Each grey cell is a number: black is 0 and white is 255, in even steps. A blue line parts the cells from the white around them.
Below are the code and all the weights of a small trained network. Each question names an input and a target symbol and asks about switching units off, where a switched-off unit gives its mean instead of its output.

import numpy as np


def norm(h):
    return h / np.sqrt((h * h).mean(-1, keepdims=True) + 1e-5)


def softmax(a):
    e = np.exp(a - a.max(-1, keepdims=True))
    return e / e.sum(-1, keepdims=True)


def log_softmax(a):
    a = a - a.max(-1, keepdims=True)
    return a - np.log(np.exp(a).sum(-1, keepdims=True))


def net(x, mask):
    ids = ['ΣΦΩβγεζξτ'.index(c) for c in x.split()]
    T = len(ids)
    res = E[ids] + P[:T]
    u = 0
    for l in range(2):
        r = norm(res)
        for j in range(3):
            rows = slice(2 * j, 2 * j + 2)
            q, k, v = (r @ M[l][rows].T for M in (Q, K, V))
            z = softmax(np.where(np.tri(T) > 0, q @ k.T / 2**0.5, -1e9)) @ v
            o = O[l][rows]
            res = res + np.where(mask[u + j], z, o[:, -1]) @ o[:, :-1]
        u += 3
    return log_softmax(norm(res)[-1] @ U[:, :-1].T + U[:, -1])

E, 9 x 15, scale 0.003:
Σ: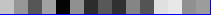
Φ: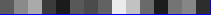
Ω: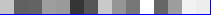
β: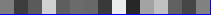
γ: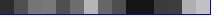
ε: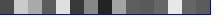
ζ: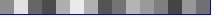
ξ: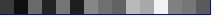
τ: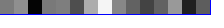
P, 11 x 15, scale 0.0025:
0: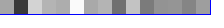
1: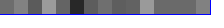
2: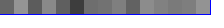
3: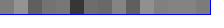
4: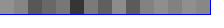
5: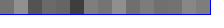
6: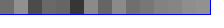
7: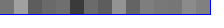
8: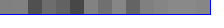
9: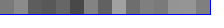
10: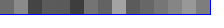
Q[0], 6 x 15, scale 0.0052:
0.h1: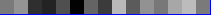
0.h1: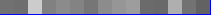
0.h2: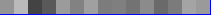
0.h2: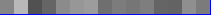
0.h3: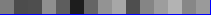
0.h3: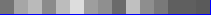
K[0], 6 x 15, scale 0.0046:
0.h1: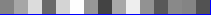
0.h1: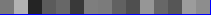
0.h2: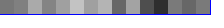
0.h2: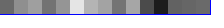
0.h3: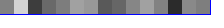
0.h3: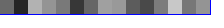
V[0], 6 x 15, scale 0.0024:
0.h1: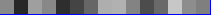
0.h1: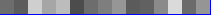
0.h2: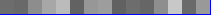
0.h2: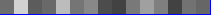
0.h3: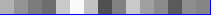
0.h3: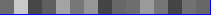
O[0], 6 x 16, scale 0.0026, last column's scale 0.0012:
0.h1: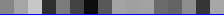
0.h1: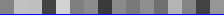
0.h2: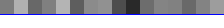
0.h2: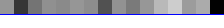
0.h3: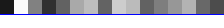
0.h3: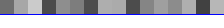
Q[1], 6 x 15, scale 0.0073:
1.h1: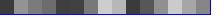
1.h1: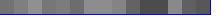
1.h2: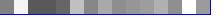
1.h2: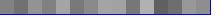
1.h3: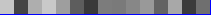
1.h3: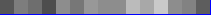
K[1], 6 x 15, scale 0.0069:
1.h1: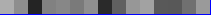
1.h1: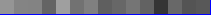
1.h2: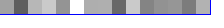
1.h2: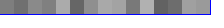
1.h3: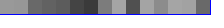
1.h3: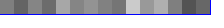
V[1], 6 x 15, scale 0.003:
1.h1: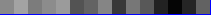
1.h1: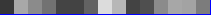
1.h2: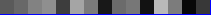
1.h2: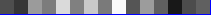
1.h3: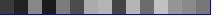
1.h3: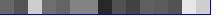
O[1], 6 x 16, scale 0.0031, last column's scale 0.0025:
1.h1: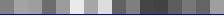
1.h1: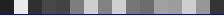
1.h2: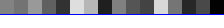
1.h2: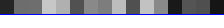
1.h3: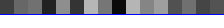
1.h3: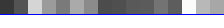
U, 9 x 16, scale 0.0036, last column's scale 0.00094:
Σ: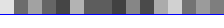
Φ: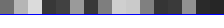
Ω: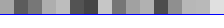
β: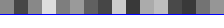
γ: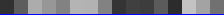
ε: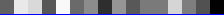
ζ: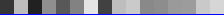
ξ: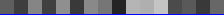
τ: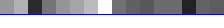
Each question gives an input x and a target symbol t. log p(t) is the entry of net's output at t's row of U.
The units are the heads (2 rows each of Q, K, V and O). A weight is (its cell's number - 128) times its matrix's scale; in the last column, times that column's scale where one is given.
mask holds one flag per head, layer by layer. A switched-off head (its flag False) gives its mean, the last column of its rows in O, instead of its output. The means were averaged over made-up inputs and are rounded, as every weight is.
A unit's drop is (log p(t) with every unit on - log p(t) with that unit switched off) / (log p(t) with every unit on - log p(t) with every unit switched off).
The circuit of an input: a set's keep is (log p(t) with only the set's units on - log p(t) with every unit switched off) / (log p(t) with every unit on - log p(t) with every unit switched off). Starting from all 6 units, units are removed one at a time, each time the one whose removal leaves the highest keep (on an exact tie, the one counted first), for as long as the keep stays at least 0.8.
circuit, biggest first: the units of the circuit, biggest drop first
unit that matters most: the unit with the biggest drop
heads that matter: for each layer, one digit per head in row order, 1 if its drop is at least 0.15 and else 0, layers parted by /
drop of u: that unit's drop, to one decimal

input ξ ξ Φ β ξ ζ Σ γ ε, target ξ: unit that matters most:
1.h3
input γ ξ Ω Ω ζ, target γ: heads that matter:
000 / 001
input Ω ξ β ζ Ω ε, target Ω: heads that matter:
101 / 110
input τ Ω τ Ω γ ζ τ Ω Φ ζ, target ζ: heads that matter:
101 / 100
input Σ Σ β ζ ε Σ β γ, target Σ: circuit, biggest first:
(1.h2; 0.h3; 1.h1; 0.h2)
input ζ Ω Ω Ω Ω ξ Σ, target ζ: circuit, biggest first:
(0.h3; 1.h1)
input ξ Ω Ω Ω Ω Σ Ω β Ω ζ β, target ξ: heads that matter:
001 / 101
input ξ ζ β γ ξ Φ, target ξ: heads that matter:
011 / 101
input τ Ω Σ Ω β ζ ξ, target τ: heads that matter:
101 / 101
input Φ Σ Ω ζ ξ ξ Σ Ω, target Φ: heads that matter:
001 / 000
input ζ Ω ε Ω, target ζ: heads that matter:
001 / 000
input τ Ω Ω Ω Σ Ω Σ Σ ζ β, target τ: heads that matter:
101 / 101
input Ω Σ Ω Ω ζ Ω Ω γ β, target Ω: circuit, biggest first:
(1.h2; 0.h3; 1.h1)
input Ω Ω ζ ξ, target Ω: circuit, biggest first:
(1.h2; 0.h3; 1.h1; 0.h1)
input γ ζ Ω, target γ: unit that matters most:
0.h3
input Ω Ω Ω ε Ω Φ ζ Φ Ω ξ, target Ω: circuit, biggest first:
(0.h3; 1.h2; 1.h1; 0.h1)
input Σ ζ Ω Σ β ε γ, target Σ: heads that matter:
011 / 110
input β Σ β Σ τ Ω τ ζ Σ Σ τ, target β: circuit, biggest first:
(0.h3; 1.h2; 0.h2; 1.h1)
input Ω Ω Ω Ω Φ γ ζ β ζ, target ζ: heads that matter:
111 / 100
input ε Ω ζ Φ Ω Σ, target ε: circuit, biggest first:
(0.h3; 0.h1)
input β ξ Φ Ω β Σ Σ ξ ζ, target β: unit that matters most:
1.h2
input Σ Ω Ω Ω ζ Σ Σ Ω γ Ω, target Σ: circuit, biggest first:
(0.h3; 1.h2; 1.h1)
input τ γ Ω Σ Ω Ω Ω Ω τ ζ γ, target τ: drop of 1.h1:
0.2
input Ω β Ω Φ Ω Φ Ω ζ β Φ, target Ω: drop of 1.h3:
0.0
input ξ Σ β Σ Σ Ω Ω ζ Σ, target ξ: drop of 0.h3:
1.1
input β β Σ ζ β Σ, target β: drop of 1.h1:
0.2
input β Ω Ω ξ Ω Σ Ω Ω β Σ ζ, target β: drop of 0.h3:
0.1
